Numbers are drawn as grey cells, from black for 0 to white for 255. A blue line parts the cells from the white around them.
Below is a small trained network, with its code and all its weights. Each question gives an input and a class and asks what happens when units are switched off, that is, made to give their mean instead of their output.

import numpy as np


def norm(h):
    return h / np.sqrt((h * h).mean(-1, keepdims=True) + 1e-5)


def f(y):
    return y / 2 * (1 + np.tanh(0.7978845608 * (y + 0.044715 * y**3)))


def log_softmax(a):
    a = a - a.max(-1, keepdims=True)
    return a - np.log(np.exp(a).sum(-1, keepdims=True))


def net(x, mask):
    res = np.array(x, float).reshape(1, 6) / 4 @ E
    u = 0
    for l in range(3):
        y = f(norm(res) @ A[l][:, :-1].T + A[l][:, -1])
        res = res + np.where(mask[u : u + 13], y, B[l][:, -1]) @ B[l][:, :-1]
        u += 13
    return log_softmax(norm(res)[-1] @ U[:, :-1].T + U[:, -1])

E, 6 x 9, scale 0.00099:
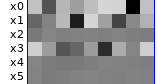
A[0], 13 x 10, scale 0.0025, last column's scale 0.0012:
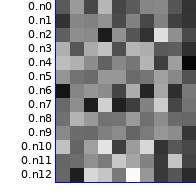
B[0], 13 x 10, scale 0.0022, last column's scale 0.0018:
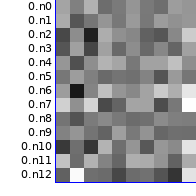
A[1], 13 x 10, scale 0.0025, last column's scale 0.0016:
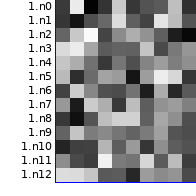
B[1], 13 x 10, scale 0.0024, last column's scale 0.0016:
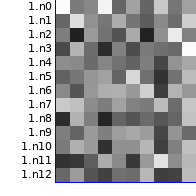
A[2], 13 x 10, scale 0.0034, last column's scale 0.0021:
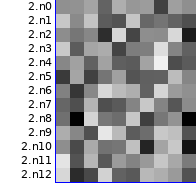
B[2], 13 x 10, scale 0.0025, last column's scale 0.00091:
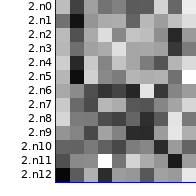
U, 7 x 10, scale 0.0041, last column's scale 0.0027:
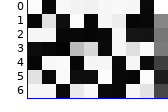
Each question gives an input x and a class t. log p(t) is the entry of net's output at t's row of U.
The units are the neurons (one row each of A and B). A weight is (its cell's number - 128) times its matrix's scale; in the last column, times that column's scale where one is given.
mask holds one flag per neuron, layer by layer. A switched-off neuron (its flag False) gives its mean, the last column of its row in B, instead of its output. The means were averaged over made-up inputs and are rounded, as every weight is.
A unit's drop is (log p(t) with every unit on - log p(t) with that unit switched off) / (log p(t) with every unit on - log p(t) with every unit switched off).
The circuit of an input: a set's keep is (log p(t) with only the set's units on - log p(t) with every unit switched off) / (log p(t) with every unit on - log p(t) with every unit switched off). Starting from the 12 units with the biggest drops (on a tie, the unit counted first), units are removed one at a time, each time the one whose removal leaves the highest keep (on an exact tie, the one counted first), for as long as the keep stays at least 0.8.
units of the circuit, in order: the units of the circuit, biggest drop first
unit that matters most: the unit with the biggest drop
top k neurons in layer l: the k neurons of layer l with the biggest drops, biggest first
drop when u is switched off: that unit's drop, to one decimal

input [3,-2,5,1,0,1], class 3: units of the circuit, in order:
1.n11
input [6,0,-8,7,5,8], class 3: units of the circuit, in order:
0.n7; 1.n11
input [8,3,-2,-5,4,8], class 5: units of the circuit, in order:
1.n2; 2.n8
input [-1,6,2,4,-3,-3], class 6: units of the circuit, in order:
1.n0; 2.n9
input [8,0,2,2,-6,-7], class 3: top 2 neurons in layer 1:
1.n11; 1.n10
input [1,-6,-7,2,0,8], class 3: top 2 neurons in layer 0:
0.n10; 0.n12
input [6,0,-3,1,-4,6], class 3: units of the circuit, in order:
1.n11; 0.n7
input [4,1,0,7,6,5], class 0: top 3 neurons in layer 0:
0.n2; 0.n6; 0.n10
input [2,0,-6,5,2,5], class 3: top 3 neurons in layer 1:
1.n11; 1.n10; 1.n5
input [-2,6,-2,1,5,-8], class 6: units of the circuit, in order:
1.n0; 0.n2
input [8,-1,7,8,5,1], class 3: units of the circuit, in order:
0.n7; 1.n11
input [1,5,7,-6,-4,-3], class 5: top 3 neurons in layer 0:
0.n12; 0.n10; 0.n4
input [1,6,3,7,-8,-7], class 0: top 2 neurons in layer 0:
0.n10; 0.n3
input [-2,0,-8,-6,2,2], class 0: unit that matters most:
1.n7
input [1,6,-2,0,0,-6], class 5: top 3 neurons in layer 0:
0.n10; 0.n6; 0.n11
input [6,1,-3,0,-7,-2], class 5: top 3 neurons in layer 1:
1.n2; 1.n1; 1.n0
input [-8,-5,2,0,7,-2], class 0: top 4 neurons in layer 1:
1.n8; 1.n10; 1.n7; 1.n1
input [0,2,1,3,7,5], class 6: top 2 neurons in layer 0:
0.n7; 0.n6
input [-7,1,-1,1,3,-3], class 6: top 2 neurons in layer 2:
2.n12; 2.n2
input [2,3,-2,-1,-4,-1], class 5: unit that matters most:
1.n2
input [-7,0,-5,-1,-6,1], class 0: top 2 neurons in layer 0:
0.n7; 0.n10
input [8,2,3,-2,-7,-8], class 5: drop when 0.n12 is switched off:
0.3
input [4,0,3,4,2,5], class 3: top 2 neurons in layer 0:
0.n7; 0.n4
